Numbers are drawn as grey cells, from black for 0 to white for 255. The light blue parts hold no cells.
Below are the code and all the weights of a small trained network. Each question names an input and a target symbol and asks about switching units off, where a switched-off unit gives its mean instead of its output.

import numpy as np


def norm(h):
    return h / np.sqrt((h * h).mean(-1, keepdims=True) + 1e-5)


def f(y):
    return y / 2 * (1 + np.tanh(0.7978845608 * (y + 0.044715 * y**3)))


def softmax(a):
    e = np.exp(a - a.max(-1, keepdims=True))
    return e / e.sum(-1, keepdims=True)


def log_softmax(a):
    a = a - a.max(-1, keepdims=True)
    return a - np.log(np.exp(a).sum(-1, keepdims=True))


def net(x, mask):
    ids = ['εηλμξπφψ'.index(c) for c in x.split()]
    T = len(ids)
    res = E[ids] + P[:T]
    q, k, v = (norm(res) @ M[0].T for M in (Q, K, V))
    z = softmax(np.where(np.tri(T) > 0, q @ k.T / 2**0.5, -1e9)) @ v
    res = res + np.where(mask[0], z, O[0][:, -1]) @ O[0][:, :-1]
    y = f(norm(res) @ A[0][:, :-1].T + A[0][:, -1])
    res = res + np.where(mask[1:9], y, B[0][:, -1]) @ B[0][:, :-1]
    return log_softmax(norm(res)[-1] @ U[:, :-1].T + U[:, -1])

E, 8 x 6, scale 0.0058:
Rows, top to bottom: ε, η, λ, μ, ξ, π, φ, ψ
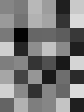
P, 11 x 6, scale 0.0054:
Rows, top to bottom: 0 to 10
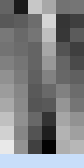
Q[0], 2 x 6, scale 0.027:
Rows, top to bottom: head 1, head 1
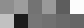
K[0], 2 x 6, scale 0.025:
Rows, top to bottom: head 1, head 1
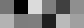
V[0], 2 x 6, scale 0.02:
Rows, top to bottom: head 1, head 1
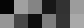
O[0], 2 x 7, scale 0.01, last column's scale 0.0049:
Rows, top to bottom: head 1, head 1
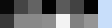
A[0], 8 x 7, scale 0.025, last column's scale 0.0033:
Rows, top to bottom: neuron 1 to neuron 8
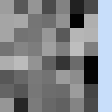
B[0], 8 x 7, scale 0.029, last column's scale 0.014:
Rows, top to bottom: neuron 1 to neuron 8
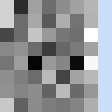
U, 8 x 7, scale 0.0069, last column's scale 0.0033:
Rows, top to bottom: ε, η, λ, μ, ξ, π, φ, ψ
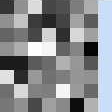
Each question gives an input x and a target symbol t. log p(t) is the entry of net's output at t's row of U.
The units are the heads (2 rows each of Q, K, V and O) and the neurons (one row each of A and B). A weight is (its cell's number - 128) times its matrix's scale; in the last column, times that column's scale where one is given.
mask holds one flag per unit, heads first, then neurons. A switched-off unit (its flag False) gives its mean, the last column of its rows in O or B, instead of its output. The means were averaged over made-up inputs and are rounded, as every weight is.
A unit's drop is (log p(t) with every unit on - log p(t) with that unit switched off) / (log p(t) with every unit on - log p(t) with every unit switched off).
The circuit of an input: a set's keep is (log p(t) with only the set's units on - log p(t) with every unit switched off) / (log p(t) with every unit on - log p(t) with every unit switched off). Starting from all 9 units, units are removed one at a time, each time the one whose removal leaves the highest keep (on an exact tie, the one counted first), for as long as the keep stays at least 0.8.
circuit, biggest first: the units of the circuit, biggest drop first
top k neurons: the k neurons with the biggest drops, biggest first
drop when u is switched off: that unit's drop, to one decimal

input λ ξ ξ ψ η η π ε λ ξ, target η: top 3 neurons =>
[neuron 3; neuron 4; neuron 5]
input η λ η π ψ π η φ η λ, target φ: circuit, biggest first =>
[head 1; neuron 5; neuron 3; neuron 1]
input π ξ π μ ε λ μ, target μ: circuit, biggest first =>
[head 1; neuron 5]
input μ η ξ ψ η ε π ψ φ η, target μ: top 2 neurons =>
[neuron 5; neuron 3]
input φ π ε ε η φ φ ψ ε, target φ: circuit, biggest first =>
[head 1; neuron 5; neuron 3; neuron 1]
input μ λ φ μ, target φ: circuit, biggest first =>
[head 1; neuron 5; neuron 3]
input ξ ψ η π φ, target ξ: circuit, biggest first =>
[head 1; neuron 5]
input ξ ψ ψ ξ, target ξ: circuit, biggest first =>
[head 1; neuron 5]
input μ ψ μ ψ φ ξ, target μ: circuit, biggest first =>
[head 1; neuron 3]
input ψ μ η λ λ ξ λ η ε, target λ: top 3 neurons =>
[neuron 5; neuron 6; neuron 3]
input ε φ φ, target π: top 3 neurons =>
[neuron 5; neuron 7; neuron 3]
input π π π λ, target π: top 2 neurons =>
[neuron 5; neuron 3]
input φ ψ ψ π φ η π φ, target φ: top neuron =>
[neuron 5]
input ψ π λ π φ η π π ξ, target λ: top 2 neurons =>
[neuron 6; neuron 5]
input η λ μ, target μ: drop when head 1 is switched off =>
0.3
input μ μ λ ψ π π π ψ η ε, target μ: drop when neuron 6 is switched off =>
0.0
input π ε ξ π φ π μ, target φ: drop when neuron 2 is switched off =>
0.0
